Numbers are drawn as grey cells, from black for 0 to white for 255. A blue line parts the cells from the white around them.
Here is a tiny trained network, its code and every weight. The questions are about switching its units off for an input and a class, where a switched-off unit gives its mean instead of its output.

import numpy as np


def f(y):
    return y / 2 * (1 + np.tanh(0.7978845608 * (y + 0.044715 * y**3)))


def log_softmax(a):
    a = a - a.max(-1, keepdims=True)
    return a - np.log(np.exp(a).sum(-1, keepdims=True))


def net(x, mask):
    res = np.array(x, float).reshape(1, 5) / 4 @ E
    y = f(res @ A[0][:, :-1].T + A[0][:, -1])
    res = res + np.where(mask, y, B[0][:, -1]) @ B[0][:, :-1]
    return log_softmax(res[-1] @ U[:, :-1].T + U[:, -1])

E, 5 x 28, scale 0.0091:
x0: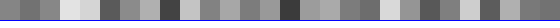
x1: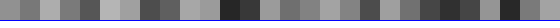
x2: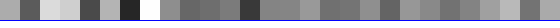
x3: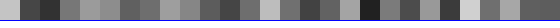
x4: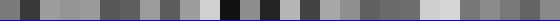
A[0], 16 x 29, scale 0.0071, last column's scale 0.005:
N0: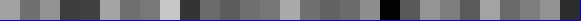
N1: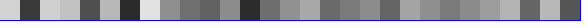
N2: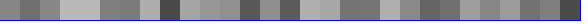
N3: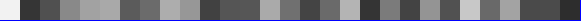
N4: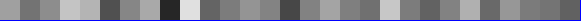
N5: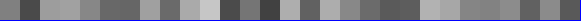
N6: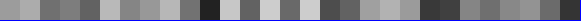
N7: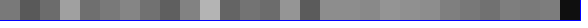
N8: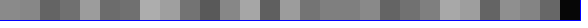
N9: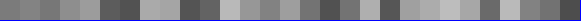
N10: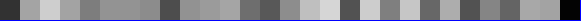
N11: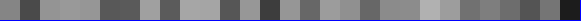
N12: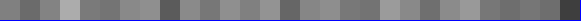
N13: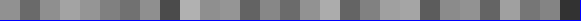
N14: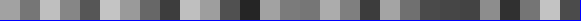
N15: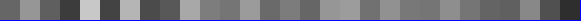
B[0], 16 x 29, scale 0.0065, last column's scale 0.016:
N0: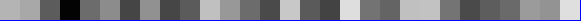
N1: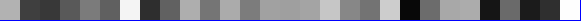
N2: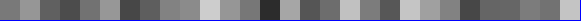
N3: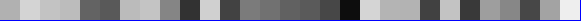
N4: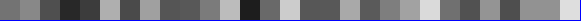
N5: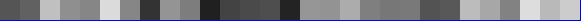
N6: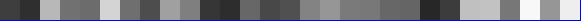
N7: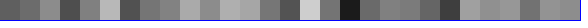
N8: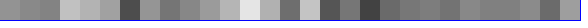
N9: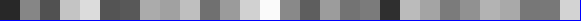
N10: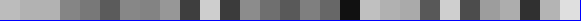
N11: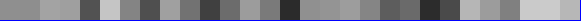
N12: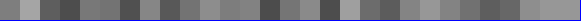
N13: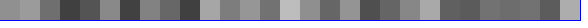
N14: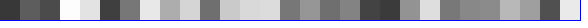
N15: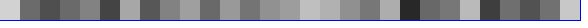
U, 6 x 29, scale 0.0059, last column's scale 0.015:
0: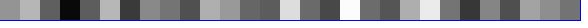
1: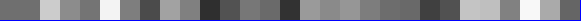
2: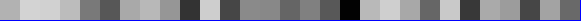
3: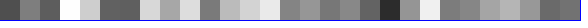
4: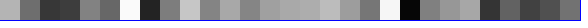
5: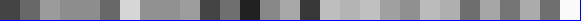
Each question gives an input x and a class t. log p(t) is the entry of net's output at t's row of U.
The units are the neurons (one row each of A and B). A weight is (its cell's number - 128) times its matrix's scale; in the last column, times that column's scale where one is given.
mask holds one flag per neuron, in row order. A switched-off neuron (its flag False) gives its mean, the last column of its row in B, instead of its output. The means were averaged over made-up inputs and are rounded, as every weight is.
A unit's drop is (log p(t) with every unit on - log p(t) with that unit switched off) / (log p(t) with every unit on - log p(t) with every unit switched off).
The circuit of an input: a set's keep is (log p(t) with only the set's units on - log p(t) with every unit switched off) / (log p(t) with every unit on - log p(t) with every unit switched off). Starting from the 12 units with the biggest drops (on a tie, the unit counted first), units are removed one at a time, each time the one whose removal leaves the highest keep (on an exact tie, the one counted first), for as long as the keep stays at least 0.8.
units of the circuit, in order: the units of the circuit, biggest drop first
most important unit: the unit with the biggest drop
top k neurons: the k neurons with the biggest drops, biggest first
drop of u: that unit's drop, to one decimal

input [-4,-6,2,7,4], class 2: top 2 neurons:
[N3, N14]
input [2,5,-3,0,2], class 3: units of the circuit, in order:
[N14]
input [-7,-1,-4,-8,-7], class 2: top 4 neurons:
[N10, N4, N5, N2]
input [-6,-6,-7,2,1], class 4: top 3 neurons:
[N15, N14, N4]
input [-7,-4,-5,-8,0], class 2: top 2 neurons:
[N10, N4]
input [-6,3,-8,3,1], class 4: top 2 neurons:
[N15, N4]
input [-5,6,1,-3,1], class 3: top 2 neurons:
[N14, N4]
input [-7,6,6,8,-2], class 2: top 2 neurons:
[N3, N4]
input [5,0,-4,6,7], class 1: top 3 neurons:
[N5, N11, N10]
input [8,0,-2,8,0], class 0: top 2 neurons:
[N4, N2]
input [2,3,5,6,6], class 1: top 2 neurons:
[N5, N11]
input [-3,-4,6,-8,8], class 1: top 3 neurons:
[N5, N11, N3]
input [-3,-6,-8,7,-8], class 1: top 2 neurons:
[N6, N1]
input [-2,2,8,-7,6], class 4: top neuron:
[N1]
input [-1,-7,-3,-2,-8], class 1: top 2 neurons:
[N6, N14]
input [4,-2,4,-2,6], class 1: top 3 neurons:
[N5, N11, N0]
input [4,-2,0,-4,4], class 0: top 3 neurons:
[N3, N6, N4]
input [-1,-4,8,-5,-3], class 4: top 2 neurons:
[N1, N3]
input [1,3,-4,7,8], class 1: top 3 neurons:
[N5, N11, N10]
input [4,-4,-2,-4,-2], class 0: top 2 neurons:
[N3, N14]
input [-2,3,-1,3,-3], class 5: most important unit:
N10
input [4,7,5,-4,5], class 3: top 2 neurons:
[N14, N6]
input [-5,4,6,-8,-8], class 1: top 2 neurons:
[N6, N3]
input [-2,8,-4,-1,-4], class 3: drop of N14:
0.9
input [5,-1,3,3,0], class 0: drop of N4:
0.2
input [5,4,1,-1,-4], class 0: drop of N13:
0.1
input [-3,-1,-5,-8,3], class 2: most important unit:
N10
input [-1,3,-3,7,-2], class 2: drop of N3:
0.6
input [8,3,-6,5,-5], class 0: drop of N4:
0.3
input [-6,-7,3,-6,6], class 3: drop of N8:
0.4
